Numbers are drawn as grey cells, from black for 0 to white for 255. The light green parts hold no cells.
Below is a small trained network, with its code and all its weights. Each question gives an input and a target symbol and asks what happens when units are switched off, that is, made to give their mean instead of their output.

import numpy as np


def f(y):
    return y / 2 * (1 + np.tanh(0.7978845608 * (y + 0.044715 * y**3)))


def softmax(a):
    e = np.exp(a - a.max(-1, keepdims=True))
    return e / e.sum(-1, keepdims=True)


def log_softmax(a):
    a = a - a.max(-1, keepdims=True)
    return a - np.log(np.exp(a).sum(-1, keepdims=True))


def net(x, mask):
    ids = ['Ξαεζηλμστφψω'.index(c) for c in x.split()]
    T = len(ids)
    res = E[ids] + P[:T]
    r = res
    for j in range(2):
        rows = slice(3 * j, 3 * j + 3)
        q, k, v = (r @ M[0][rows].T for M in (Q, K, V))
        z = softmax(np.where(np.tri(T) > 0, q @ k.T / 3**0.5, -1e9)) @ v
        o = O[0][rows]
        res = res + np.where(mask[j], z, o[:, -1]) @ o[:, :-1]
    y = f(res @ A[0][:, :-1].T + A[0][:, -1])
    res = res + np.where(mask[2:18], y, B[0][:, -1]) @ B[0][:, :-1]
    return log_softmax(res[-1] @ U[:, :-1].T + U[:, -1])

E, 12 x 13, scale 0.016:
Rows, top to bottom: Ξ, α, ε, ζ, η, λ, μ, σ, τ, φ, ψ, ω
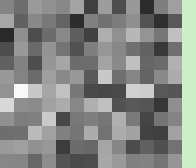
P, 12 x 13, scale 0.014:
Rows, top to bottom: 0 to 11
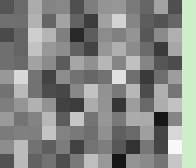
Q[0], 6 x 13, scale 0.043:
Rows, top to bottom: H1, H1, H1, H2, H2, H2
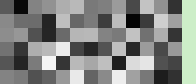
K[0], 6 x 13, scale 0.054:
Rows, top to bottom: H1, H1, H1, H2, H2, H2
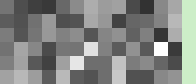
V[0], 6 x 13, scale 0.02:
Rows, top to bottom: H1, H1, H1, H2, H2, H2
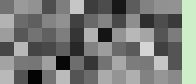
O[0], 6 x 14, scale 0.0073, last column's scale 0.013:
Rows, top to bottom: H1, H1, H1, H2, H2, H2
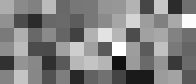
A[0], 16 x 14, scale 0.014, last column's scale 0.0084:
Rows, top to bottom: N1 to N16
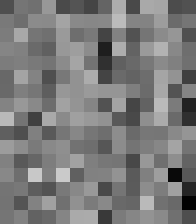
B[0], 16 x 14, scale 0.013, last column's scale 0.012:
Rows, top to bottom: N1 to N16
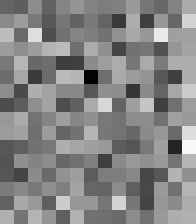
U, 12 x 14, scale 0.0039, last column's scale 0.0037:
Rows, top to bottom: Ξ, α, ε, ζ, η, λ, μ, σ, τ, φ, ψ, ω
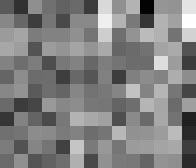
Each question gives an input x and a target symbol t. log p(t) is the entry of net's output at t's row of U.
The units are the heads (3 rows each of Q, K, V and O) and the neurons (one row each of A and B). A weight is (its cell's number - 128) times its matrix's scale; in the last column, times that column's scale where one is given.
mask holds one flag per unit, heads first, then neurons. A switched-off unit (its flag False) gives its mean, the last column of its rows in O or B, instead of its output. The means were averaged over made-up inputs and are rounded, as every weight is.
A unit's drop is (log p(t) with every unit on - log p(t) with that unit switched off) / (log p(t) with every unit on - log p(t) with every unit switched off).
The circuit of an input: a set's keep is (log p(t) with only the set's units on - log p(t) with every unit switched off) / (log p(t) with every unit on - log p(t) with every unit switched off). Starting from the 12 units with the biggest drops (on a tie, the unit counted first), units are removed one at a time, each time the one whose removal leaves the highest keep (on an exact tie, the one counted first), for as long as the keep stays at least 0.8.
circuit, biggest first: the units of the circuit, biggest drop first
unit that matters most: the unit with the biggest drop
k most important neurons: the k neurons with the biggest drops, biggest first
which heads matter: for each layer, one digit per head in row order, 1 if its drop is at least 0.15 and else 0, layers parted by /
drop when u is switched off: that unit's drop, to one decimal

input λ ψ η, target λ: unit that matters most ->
H1
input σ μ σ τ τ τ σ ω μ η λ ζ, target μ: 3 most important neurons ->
(N2, N7, N11)
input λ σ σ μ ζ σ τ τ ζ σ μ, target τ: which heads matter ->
01
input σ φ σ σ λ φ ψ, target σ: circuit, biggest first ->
(H2, N11, H1)
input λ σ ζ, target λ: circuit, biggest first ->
(H1, H2, N5)
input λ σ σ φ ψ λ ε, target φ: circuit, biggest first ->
(H2, N15, H1)
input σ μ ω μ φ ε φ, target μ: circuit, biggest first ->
(H2, N2)
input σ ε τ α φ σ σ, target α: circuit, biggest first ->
(H1, H2)
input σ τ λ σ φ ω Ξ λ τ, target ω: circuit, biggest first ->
(H2, N6, H1)
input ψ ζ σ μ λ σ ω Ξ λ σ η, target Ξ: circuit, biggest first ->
(H2, N15)
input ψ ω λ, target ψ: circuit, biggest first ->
(H2, H1, N16)
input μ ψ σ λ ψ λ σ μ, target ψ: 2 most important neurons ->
(N16, N7)
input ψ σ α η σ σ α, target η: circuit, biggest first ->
(H2, N3, H1)
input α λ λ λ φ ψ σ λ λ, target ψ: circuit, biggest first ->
(H2, N16, H1)
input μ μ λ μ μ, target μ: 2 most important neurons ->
(N2, N7)
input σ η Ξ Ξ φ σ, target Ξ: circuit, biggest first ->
(H2, N15, H1)
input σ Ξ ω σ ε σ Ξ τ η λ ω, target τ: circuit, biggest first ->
(H2, N15)
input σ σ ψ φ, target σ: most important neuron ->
(N11)
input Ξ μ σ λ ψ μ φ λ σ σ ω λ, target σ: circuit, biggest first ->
(H2, N11)
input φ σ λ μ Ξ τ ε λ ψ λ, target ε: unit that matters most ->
N8
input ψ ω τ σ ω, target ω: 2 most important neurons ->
(N6, N14)
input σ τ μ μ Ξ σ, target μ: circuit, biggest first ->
(H2, N2, N7)
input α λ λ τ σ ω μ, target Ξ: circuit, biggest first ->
(H1, N13, N10)
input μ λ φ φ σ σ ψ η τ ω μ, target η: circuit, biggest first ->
(H2, N3)
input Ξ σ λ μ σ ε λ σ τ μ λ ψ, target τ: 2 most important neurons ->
(N15, N7)
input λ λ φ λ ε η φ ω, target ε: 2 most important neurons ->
(N8, N3)
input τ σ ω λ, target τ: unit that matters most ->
H2
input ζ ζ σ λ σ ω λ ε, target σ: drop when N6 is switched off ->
0.0
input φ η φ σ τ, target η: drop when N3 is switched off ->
0.5
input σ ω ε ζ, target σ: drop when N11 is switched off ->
0.3
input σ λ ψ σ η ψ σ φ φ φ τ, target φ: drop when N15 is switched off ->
0.4
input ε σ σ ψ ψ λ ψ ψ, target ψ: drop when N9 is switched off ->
0.0
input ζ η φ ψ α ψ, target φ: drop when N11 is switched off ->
0.1
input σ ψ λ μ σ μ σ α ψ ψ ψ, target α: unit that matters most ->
H1
